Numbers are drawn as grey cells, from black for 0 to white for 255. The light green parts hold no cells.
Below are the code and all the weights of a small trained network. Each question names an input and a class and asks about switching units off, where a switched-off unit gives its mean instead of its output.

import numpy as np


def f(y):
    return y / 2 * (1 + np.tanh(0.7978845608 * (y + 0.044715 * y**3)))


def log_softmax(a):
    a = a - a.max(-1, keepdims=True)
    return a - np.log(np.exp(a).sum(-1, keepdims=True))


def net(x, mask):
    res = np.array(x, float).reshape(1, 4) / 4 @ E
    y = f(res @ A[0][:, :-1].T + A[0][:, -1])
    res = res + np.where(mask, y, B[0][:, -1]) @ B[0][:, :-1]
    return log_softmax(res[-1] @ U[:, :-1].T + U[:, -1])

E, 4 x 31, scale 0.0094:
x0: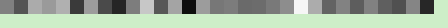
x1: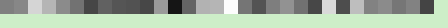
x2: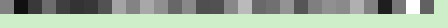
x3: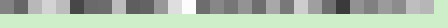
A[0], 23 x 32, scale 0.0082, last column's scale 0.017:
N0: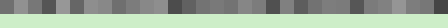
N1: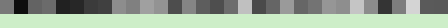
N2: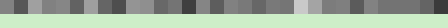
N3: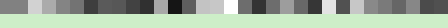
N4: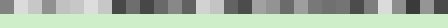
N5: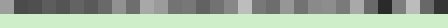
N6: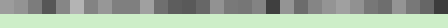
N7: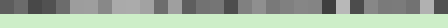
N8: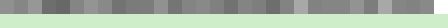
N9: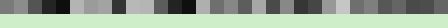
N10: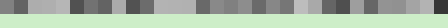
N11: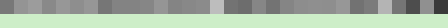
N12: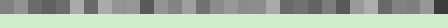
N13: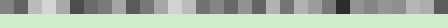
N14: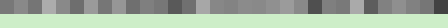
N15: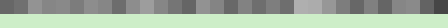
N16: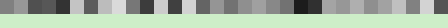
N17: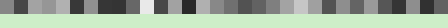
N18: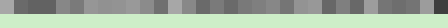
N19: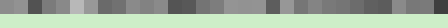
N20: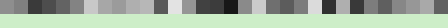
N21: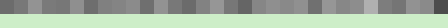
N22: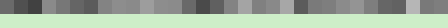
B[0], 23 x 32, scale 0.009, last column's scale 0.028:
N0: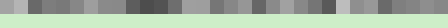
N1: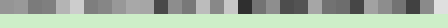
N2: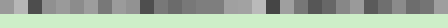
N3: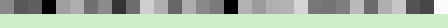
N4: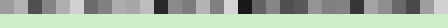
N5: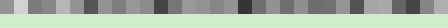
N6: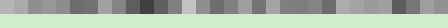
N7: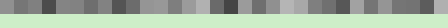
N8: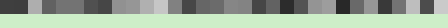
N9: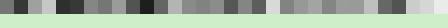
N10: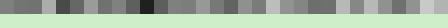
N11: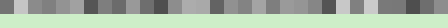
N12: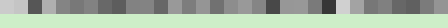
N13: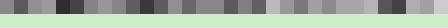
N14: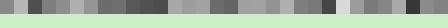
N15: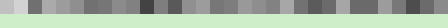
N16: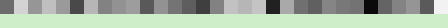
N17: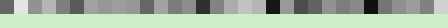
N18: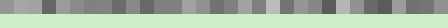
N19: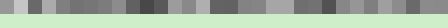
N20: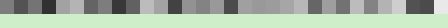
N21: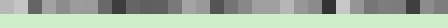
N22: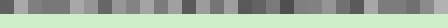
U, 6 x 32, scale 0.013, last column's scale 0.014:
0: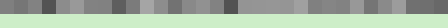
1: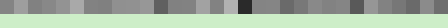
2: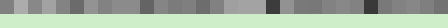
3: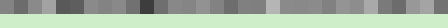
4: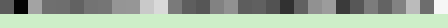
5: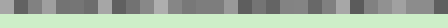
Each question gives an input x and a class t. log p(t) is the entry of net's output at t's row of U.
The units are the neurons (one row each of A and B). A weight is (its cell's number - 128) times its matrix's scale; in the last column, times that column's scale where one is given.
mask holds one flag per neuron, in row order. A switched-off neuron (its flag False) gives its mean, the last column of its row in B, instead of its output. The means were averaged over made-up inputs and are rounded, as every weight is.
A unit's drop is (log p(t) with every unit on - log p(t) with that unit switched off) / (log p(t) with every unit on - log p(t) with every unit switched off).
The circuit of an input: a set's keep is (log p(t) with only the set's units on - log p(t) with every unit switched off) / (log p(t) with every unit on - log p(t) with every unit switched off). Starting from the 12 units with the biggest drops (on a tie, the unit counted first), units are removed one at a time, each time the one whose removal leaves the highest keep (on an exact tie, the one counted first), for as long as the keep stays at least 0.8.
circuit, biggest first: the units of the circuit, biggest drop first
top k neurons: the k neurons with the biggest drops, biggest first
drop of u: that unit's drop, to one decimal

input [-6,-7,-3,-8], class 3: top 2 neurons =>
(N9; N3)
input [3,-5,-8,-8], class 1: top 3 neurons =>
(N4; N13; N10)
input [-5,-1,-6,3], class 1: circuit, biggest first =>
(N4)
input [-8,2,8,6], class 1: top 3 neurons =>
(N1; N5; N17)
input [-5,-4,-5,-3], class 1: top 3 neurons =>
(N4; N3; N17)
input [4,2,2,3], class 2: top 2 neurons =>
(N17; N9)
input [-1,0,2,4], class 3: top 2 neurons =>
(N13; N10)
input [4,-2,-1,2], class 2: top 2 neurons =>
(N17; N3)
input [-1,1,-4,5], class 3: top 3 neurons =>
(N1; N13; N10)
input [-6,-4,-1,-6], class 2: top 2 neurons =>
(N16; N13)
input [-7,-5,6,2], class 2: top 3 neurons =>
(N16; N3; N4)
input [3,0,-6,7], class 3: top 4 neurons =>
(N13; N10; N1; N5)
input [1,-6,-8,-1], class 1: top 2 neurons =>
(N4; N3)
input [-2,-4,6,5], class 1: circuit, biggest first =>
(N1)
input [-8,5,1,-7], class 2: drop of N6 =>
0.0
